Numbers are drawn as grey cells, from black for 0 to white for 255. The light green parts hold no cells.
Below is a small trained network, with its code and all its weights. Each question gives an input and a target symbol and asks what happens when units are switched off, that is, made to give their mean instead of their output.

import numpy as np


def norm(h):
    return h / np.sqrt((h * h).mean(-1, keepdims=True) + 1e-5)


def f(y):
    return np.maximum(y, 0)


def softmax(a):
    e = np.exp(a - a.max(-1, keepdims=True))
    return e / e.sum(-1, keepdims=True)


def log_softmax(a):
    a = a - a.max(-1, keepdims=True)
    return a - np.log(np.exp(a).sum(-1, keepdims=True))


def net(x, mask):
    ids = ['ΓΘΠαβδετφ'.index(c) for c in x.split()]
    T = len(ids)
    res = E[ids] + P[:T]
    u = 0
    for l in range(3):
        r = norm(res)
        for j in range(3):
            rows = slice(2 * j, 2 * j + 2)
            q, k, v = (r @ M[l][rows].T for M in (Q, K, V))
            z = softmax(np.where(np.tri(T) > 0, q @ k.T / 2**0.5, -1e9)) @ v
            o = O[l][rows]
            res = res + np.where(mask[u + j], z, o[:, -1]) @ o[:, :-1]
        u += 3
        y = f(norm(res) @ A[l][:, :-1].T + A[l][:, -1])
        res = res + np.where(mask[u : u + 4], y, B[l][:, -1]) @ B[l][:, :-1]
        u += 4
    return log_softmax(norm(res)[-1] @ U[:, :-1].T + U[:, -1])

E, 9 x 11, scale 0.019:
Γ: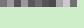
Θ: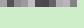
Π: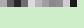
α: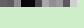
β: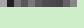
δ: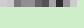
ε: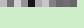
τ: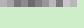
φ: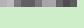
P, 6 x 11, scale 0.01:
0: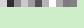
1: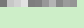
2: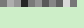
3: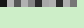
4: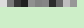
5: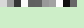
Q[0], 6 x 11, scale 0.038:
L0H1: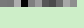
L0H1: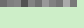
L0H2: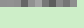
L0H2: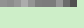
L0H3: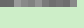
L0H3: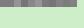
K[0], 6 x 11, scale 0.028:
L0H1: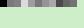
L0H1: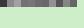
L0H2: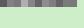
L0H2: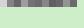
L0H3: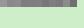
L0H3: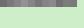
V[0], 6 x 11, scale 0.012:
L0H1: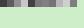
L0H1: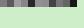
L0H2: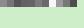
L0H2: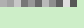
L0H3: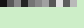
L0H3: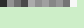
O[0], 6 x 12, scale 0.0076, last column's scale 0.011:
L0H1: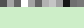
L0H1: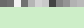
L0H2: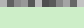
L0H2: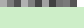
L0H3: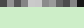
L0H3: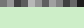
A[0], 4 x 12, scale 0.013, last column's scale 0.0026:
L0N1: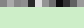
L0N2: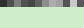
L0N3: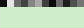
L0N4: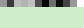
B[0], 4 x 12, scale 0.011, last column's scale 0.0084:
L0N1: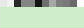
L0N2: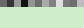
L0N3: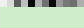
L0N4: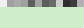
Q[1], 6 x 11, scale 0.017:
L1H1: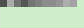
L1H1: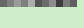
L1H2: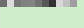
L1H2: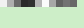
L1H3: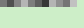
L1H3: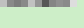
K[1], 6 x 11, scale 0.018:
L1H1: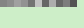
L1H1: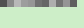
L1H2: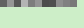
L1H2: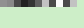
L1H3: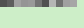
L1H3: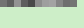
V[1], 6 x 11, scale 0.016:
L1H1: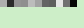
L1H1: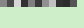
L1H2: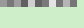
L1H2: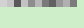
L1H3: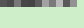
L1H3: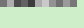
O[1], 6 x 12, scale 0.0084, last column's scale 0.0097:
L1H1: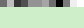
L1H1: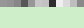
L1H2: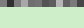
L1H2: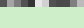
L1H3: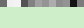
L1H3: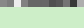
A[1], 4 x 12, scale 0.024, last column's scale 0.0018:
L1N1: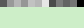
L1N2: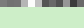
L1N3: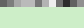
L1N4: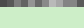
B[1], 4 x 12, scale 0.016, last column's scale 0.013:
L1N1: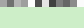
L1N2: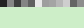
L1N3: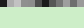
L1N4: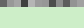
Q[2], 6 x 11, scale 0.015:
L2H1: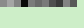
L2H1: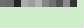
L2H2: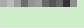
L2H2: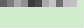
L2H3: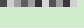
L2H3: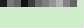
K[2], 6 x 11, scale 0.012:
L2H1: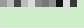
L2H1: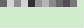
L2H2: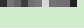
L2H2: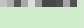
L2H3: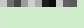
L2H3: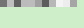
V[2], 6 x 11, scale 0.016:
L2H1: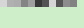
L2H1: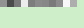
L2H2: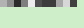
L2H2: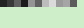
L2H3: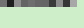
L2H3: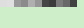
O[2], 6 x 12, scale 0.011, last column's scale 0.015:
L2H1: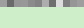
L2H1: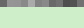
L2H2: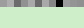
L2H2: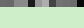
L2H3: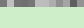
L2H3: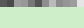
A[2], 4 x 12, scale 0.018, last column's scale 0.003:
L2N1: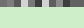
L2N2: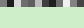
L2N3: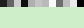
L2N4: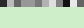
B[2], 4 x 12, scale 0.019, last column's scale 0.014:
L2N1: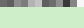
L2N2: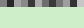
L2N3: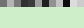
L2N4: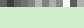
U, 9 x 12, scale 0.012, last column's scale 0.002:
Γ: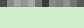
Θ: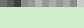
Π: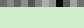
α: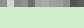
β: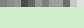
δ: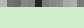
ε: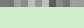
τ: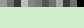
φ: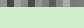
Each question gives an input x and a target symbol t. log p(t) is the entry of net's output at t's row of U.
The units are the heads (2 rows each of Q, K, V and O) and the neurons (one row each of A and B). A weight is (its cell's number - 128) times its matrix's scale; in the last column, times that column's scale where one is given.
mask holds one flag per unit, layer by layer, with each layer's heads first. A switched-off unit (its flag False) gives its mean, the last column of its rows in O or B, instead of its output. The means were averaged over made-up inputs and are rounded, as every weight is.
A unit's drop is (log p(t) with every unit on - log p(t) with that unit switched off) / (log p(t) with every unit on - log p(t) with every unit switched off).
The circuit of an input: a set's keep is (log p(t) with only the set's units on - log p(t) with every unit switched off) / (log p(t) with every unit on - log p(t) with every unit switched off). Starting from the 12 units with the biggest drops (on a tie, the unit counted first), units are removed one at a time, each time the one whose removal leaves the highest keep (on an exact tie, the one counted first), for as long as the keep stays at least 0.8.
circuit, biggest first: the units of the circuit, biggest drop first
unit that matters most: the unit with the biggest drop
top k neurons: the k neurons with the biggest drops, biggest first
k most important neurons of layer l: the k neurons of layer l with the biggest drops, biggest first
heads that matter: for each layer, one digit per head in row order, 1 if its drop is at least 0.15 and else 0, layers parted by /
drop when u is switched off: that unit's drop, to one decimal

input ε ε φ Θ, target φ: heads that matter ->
100 / 000 / 000
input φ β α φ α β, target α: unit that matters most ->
L0H3
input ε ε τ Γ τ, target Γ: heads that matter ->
100 / 100 / 000
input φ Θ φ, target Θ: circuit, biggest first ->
(L0H1, L2N4)
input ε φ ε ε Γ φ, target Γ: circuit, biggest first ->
(L1N3, L1H1)
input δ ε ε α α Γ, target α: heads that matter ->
011 / 001 / 000
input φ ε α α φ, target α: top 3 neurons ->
(L0N3, L0N2, L2N3)
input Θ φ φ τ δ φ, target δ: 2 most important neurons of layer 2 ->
(L2N1, L2N3)
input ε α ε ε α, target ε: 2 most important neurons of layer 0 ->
(L0N3, L0N2)
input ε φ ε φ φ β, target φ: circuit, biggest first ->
(L0H1, L2N2)
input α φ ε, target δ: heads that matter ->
000 / 000 / 010
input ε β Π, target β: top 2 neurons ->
(L2N3, L0N4)
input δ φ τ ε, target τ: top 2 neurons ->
(L2N1, L1N1)
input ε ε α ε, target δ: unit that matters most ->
L1H2
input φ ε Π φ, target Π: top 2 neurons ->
(L1N1, L2N3)
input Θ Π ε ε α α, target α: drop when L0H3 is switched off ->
1.0
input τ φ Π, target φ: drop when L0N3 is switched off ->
0.0
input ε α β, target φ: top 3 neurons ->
(L0N4, L0N2, L2N2)
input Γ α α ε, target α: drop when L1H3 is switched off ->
0.1
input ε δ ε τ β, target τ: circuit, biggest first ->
(L0H1)
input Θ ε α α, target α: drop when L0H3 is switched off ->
0.9
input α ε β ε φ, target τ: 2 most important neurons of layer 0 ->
(L0N3, L0N1)
